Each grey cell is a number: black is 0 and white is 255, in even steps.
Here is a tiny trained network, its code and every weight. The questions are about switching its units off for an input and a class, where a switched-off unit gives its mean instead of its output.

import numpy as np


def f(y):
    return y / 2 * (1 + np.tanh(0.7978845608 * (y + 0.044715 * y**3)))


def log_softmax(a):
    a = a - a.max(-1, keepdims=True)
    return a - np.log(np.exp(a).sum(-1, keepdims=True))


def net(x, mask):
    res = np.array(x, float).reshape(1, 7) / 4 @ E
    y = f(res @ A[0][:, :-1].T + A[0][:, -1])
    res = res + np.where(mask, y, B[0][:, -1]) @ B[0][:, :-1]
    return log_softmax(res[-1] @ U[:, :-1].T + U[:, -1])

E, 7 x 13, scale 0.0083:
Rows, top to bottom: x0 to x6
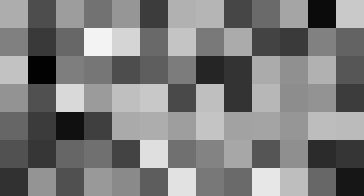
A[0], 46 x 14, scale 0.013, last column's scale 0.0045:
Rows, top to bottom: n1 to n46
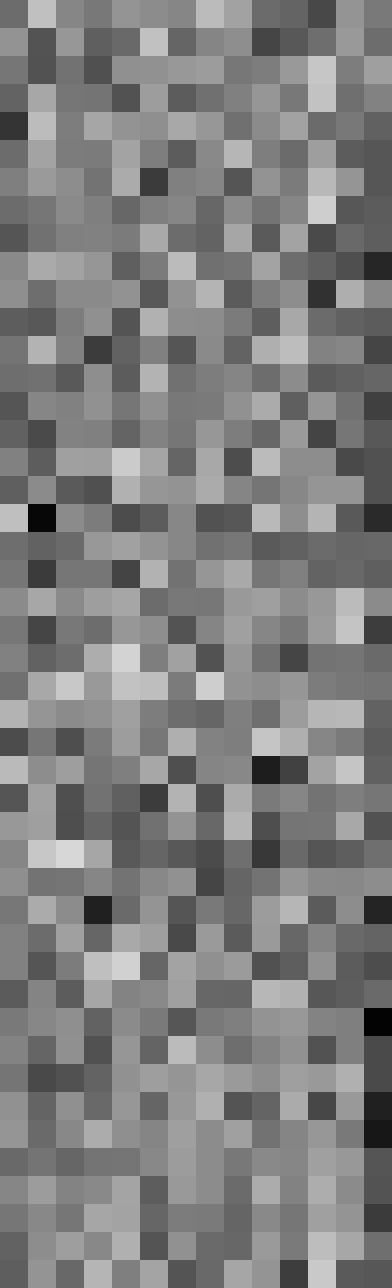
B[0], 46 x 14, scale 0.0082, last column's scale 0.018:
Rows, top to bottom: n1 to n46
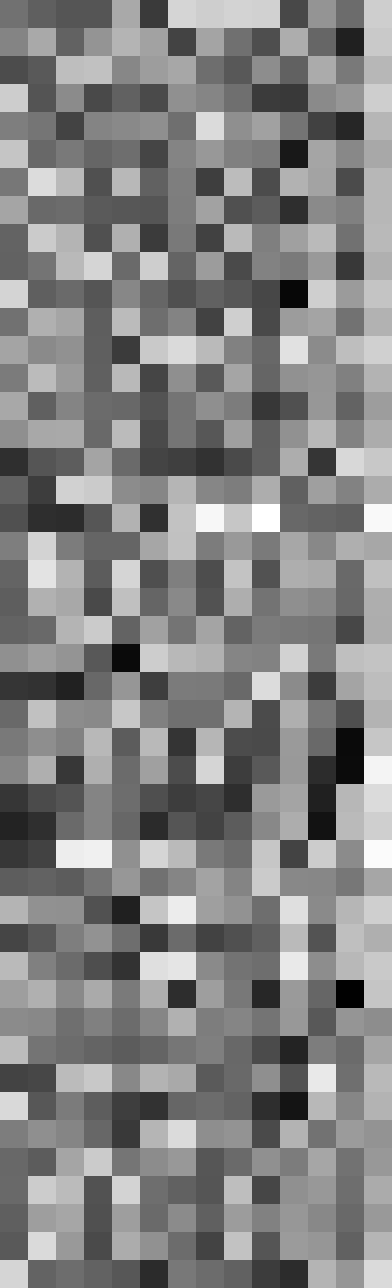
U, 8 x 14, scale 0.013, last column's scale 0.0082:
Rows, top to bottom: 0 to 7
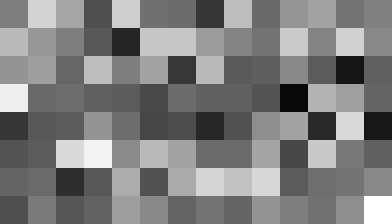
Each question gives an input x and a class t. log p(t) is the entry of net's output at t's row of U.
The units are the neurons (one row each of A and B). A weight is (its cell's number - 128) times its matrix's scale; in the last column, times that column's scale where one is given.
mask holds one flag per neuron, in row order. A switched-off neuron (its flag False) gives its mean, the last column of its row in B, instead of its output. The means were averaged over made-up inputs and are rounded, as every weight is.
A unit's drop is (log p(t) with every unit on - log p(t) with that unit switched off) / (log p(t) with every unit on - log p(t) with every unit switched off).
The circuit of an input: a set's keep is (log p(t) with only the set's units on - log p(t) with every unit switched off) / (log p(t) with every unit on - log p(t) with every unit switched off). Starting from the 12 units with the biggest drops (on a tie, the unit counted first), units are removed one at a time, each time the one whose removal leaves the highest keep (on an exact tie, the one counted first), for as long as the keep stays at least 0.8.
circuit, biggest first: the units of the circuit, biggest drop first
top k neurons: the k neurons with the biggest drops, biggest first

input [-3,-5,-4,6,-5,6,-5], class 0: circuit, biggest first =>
(n9)
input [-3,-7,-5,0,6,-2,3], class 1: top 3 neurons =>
(n13, n33, n31)
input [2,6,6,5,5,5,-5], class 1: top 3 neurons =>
(n35, n31, n24)
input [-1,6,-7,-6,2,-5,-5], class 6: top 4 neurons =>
(n1, n17, n33, n13)
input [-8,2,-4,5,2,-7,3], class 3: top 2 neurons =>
(n46, n6)
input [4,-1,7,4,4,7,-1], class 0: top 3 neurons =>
(n21, n12, n16)
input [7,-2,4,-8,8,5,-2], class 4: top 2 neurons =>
(n30, n31)
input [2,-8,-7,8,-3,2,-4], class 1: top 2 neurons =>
(n33, n13)
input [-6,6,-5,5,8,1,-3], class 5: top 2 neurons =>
(n39, n18)
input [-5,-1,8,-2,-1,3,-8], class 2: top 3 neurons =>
(n28, n2, n1)
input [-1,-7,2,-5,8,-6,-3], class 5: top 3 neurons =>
(n39, n3, n18)
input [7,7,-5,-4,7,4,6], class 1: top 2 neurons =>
(n35, n24)
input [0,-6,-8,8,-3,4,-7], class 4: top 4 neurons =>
(n25, n34, n19, n17)
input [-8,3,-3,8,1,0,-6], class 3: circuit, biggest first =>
(n46)
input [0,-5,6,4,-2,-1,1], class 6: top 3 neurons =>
(n19, n35, n24)
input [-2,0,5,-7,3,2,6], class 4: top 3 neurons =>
(n29, n28, n2)
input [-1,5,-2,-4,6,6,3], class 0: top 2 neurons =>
(n31, n21)
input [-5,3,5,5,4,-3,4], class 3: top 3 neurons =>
(n46, n29, n30)
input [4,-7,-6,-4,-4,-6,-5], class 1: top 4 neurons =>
(n33, n13, n19, n21)
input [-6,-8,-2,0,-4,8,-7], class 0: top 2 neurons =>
(n21, n9)
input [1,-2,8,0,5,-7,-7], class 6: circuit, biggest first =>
(n19)
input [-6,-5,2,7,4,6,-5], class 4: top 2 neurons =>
(n34, n17)
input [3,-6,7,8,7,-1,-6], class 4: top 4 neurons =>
(n17, n34, n31, n1)
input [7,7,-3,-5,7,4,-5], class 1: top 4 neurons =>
(n35, n24, n31, n46)
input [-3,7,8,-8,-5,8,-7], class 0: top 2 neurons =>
(n21, n9)
